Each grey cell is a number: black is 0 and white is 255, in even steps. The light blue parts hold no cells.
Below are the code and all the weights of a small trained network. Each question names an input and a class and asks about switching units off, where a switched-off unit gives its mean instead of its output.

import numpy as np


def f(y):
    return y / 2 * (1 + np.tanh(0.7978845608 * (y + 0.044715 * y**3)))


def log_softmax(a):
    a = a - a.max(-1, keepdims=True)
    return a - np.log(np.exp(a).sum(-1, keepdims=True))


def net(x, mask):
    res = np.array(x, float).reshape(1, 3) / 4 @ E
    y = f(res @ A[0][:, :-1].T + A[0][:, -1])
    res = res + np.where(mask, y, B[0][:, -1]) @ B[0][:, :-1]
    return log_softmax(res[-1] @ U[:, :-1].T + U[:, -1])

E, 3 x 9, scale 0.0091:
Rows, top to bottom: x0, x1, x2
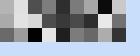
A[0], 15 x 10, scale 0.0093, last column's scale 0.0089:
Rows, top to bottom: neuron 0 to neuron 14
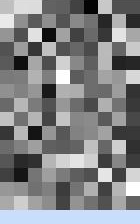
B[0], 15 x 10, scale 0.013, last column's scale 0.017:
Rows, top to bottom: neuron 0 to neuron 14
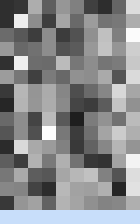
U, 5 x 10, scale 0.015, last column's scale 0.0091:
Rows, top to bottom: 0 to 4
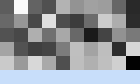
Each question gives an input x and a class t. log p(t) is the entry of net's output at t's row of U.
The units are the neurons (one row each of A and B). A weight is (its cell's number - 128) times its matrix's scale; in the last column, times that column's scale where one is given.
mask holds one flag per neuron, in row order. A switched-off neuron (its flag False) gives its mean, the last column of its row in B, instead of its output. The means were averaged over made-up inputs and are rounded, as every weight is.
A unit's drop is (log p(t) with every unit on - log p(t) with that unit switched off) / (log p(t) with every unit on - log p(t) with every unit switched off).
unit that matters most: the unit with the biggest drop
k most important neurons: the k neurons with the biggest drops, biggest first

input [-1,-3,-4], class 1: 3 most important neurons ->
[neuron 0; neuron 12; neuron 13]
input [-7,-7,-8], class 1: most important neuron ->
[neuron 2]
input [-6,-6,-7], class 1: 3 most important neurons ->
[neuron 2; neuron 8; neuron 13]
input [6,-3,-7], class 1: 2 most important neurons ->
[neuron 2; neuron 8]
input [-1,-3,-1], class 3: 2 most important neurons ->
[neuron 0; neuron 6]
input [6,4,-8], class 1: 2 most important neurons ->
[neuron 2; neuron 8]
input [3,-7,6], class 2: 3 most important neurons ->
[neuron 11; neuron 2; neuron 8]
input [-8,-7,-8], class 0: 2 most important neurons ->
[neuron 4; neuron 12]
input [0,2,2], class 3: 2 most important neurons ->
[neuron 11; neuron 4]
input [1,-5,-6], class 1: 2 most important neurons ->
[neuron 2; neuron 0]
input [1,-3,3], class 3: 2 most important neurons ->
[neuron 0; neuron 8]
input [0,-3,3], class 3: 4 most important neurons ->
[neuron 0; neuron 8; neuron 6; neuron 2]
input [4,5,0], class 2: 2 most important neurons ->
[neuron 0; neuron 12]
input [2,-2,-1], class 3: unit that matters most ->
neuron 4
